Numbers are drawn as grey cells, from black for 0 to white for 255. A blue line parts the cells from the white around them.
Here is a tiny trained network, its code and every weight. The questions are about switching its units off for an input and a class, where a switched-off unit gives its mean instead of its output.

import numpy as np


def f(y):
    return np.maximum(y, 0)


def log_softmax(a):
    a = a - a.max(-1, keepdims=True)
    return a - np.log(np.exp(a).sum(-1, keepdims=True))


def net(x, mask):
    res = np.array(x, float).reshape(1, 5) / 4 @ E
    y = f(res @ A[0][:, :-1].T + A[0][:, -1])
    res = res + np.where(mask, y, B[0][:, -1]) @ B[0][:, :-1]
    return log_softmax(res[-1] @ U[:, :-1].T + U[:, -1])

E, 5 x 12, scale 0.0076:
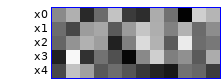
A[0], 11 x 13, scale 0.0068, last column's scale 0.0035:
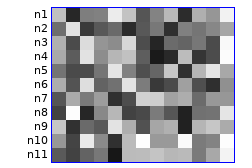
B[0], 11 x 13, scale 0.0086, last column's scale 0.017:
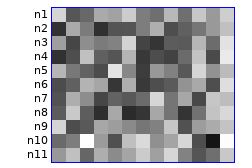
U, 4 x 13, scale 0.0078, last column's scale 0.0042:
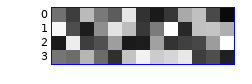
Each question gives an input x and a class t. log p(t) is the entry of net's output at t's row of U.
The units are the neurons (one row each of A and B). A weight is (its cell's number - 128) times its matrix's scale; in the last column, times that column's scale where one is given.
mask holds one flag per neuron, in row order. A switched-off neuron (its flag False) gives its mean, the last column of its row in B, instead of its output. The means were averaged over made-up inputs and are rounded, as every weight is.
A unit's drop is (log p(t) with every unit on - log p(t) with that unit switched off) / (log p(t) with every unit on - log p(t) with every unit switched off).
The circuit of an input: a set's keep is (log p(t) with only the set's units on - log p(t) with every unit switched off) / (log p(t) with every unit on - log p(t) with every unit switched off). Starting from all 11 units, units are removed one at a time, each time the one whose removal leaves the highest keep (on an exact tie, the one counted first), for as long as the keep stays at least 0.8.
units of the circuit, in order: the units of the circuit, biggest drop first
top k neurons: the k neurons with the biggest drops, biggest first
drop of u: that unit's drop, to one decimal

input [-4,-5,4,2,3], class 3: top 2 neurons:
(n3 n8)
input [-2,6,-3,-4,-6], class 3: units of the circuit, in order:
(n10)
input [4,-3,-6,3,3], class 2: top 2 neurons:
(n8 n2)
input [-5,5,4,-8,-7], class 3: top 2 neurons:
(n10 n11)
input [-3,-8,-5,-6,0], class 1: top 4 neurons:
(n9 n1 n10 n5)
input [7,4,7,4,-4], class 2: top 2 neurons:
(n10 n7)
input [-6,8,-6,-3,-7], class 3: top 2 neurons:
(n10 n11)
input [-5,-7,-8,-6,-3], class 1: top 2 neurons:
(n9 n1)
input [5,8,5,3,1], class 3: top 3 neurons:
(n8 n11 n5)
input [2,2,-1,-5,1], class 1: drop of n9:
0.4
